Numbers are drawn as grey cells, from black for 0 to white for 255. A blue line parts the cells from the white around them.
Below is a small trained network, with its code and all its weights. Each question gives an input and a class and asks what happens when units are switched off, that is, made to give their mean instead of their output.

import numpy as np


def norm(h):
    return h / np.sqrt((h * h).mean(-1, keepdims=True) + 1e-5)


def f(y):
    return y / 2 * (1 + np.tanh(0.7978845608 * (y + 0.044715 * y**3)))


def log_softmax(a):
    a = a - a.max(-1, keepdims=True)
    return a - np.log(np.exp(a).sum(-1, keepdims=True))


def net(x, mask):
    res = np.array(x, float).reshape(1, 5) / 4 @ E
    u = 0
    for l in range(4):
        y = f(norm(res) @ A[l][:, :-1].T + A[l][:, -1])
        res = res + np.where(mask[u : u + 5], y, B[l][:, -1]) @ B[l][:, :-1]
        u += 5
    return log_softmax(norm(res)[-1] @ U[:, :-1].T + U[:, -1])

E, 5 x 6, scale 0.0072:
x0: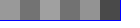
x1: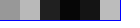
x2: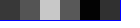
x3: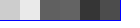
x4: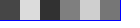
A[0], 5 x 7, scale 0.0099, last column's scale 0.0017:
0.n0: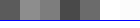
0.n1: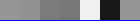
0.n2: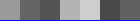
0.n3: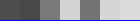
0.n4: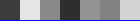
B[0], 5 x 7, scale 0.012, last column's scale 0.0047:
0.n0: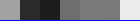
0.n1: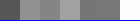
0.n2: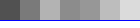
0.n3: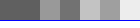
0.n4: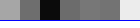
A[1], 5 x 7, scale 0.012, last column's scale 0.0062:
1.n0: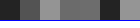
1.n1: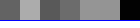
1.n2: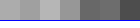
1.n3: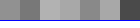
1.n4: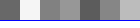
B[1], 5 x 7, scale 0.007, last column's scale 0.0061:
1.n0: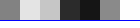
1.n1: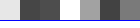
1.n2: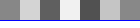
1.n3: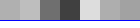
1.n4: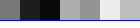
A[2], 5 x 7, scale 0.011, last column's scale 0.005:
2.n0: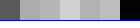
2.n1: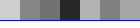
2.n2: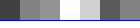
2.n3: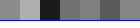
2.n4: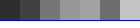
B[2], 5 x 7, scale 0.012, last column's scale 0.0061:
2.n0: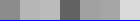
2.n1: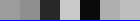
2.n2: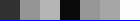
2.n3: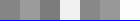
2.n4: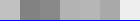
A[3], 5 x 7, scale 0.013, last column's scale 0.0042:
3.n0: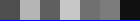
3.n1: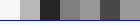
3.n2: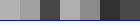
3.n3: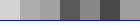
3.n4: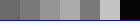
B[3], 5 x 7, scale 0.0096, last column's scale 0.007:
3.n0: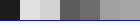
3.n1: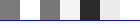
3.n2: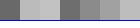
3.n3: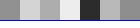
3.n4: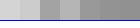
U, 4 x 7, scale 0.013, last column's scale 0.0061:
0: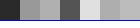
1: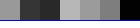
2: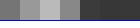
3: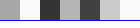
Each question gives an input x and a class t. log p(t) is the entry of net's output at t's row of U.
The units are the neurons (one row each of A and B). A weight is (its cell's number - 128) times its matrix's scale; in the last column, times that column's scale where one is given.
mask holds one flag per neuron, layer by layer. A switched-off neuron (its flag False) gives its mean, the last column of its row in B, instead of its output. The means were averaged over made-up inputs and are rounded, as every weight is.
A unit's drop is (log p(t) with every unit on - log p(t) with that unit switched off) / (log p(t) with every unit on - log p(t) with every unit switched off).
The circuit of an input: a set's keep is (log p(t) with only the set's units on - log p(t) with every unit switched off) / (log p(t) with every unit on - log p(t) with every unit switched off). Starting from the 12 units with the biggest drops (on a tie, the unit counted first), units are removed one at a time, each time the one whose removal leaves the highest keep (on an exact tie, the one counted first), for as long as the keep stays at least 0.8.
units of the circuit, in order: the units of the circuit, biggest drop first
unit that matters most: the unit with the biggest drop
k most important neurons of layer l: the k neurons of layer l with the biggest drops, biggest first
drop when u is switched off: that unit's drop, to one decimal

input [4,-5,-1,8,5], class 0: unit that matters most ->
2.n2
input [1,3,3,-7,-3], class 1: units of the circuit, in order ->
(0.n0 2.n2 3.n1)
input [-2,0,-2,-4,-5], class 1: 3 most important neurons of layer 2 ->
(2.n2 2.n0 2.n1)
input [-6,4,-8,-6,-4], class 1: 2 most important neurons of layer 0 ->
(0.n3 0.n0)
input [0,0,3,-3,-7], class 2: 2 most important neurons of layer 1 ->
(1.n0 1.n4)
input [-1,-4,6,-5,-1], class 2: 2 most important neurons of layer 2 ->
(2.n2 2.n0)
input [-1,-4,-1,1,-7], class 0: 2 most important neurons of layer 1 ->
(1.n0 1.n2)
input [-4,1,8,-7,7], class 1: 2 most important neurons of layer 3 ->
(3.n1 3.n2)
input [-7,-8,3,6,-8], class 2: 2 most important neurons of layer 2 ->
(2.n4 2.n1)
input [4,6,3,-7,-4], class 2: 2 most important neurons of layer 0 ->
(0.n4 0.n2)
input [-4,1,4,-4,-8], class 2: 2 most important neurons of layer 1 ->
(1.n0 1.n4)
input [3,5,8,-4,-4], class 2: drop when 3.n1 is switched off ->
0.2
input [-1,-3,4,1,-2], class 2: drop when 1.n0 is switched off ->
-0.1
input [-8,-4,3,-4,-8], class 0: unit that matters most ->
0.n3
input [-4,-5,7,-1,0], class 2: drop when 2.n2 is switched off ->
0.2
